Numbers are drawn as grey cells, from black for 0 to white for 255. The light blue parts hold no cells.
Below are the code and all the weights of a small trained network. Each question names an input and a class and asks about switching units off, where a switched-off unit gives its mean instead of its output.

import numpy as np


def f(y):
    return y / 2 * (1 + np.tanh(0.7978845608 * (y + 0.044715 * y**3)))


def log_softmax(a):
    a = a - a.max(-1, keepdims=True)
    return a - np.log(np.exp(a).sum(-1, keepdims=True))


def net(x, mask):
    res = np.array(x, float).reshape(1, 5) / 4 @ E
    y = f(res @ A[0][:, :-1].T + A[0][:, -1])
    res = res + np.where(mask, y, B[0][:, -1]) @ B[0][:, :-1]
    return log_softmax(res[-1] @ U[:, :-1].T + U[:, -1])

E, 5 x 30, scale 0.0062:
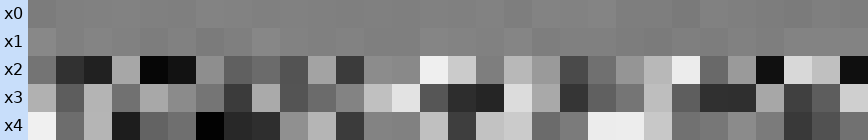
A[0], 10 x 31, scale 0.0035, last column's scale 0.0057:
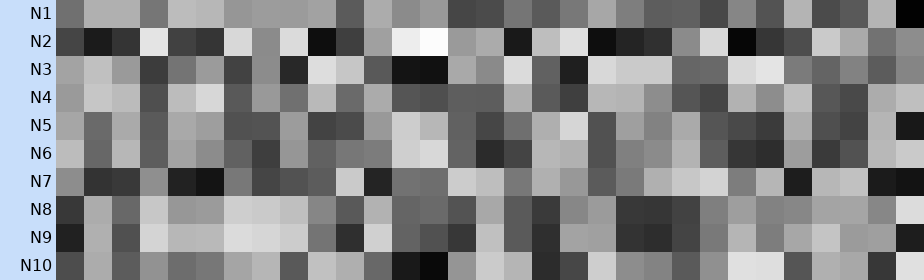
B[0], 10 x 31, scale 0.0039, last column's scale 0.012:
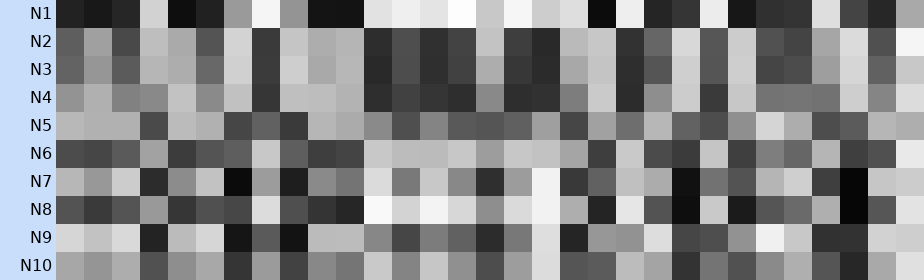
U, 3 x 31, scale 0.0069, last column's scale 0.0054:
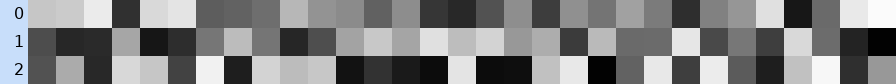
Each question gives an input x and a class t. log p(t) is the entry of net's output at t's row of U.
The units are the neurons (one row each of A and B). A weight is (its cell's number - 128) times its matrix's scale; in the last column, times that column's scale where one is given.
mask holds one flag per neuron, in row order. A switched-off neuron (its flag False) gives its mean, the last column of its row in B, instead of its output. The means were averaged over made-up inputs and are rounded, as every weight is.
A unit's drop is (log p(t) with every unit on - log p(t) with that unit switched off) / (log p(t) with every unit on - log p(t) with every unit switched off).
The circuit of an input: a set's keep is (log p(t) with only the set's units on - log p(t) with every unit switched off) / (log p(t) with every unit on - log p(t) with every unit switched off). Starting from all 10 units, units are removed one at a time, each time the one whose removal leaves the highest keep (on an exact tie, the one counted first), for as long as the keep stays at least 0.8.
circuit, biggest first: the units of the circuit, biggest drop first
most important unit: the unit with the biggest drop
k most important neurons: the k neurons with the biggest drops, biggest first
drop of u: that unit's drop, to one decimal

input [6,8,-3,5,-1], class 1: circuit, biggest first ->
[N6, N9]
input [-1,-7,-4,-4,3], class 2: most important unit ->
N3
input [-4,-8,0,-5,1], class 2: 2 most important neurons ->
[N3, N9]
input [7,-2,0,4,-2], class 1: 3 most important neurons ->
[N4, N3, N6]
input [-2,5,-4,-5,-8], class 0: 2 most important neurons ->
[N9, N6]
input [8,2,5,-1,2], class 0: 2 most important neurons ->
[N8, N6]
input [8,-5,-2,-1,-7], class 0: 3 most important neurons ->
[N9, N6, N10]
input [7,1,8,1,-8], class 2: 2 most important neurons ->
[N2, N6]
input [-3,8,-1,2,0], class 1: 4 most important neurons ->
[N9, N2, N3, N7]
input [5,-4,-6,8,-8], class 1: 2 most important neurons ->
[N1, N8]
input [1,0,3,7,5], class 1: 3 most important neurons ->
[N6, N9, N4]
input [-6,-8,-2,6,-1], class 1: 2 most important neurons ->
[N6, N9]
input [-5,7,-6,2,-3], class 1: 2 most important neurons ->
[N1, N8]
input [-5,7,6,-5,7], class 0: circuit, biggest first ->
[N7]
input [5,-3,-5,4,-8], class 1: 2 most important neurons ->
[N1, N8]
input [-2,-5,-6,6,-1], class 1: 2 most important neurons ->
[N1, N6]
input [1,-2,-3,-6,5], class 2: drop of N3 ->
0.4
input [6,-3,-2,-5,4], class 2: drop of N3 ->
0.3
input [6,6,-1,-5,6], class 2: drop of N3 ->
0.7
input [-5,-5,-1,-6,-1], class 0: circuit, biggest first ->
[N10]
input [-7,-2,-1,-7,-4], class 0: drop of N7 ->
0.0
